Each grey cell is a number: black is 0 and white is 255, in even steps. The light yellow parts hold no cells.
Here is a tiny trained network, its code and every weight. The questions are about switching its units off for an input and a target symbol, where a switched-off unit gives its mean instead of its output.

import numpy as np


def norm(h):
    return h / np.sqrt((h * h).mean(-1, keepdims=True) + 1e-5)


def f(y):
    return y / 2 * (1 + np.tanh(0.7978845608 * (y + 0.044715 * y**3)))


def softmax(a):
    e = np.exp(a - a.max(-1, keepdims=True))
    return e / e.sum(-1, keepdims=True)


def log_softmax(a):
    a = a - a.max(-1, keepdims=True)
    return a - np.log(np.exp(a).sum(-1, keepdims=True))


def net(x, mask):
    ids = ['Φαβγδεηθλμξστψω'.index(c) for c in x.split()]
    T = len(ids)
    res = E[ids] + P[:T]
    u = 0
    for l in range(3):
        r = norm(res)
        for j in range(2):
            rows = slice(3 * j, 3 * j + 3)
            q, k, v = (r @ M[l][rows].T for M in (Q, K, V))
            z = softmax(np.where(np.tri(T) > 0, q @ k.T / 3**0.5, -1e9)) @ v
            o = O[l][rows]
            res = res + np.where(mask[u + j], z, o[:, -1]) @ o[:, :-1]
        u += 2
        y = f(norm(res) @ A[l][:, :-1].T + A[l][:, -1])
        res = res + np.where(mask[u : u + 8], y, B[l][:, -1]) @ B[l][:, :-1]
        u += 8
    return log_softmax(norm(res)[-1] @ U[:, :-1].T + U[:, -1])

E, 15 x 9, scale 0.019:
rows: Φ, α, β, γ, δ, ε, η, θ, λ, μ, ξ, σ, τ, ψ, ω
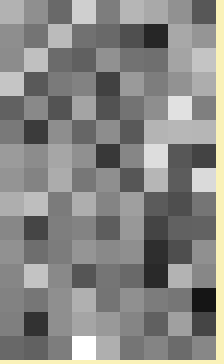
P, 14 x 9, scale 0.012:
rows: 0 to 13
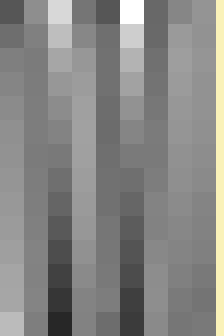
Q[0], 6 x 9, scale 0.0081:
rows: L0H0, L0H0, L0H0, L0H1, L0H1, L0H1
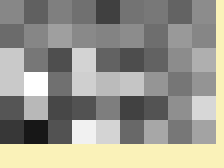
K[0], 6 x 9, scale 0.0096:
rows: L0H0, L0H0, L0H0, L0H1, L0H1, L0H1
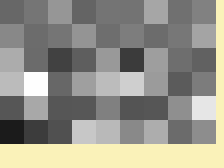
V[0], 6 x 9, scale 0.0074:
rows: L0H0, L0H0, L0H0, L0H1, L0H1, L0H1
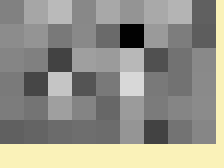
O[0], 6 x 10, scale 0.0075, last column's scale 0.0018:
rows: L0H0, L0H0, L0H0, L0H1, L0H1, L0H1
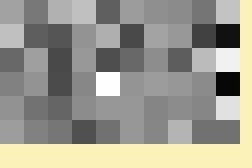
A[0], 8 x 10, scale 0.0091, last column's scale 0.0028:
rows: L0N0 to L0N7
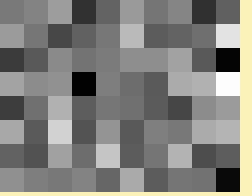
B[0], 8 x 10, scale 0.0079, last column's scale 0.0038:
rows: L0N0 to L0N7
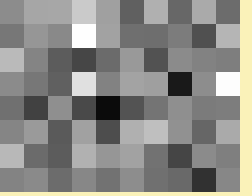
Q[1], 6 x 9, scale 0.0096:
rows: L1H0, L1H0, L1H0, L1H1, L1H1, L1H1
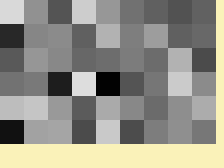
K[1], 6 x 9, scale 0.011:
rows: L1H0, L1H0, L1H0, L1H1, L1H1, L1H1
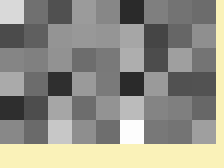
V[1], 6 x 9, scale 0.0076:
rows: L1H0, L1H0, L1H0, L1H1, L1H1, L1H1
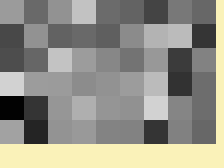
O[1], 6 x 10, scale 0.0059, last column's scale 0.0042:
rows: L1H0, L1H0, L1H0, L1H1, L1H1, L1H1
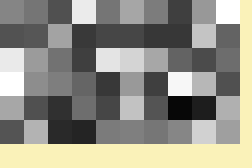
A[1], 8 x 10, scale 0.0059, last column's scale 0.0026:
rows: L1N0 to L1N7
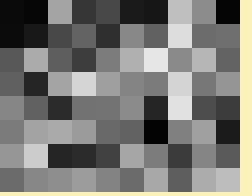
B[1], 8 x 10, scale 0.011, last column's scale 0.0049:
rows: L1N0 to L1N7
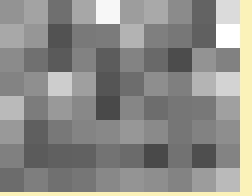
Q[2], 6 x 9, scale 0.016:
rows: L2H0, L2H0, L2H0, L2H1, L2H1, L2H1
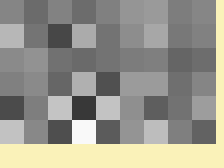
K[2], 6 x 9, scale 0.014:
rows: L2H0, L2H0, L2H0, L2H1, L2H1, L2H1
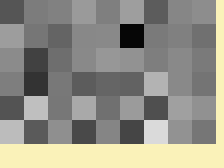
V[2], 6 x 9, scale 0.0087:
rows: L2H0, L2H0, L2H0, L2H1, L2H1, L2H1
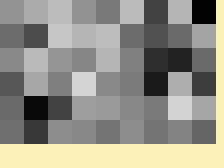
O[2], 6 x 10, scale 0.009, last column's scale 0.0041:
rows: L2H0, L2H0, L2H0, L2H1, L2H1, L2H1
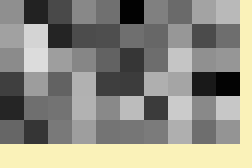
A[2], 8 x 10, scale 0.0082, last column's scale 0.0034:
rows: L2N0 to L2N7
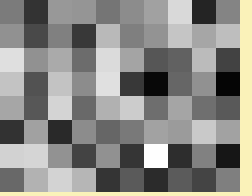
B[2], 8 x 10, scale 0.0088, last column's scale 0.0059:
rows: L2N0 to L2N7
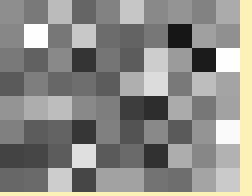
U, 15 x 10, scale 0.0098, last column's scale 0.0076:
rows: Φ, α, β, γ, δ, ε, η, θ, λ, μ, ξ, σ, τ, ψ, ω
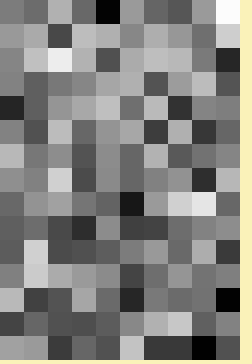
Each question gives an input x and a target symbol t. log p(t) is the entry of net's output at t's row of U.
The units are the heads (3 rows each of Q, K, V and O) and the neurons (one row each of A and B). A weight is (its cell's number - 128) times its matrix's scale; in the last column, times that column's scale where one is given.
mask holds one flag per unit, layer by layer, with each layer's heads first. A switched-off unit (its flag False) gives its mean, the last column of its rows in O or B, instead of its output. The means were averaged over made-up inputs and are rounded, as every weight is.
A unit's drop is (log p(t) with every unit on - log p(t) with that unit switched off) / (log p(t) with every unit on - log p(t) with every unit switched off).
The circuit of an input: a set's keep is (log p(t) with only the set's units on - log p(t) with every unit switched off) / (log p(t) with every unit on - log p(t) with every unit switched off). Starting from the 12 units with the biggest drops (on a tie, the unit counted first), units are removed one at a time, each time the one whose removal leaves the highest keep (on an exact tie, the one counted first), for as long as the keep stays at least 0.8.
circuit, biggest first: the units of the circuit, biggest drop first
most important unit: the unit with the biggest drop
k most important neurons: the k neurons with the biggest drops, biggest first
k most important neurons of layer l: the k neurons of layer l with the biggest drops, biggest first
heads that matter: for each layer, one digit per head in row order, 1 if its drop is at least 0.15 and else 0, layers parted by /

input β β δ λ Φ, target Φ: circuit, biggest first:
L1N0; L0H0
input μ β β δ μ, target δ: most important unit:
L0H1
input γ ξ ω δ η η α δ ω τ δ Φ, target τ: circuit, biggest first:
L2H1; L2N6
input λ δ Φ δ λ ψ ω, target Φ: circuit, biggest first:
L0H1; L1N0
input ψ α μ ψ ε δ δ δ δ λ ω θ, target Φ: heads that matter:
01 / 00 / 00
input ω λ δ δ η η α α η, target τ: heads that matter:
00 / 00 / 01
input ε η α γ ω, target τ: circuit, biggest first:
L2H1; L2H0; L0N3; L2N6
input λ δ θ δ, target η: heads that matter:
00 / 10 / 11
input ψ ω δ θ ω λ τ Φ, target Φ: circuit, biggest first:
L1N0; L0H1
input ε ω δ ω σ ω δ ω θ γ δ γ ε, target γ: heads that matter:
00 / 00 / 11
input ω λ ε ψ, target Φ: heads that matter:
10 / 01 / 10
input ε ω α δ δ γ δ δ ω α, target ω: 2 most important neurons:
L0N3; L0N5
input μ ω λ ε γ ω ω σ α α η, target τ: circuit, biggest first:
L2H1; L2N6; L0H0
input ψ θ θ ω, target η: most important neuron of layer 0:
L0N5
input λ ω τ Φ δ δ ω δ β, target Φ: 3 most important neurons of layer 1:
L1N0; L1N1; L1N6
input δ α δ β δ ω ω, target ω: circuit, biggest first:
L1H1; L2H0
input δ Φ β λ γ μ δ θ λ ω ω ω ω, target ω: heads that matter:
01 / 01 / 10
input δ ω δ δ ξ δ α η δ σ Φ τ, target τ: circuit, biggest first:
L2H1; L2N6
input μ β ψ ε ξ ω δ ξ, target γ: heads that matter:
01 / 00 / 01
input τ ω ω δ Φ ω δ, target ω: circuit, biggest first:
L1N1; L1H1
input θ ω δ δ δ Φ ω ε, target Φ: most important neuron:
L0N5
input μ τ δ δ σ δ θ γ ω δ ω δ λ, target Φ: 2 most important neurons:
L1N0; L2N3
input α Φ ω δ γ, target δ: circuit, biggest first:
L1H1; L0H1; L0N3
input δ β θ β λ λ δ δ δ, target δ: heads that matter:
10 / 01 / 10
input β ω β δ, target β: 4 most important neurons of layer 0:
L0N3; L0N5; L0N1; L0N6
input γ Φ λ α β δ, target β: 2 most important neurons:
L0N3; L1N3
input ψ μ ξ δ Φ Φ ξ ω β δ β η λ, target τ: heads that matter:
10 / 01 / 01
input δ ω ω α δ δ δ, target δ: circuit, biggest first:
L1H1
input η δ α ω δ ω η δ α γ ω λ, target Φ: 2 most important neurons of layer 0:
L0N5; L0N3
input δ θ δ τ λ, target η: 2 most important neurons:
L2N2; L0N1
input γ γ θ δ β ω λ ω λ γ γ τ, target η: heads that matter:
00 / 10 / 01
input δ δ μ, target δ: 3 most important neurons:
L1N1; L2N7; L0N3
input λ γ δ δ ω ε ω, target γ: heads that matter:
00 / 00 / 01
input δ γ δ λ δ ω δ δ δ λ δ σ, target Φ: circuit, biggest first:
L0H1
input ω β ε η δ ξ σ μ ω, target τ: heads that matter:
10 / 10 / 11
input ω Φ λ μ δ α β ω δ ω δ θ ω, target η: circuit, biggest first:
L2H1; L2N2
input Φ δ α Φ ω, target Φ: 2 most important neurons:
L1N0; L2N7
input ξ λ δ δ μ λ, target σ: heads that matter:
00 / 00 / 11
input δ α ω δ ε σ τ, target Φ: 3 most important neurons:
L1N0; L2N3; L0N3
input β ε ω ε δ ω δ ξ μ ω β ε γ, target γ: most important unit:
L2H1
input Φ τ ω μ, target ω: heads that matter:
11 / 11 / 01
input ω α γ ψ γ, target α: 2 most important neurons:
L0N1; L0N3
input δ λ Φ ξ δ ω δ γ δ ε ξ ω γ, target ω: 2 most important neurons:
L0N3; L0N5
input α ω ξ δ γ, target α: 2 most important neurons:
L0N3; L0N1
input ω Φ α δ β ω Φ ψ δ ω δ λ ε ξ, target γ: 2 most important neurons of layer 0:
L0N5; L0N1
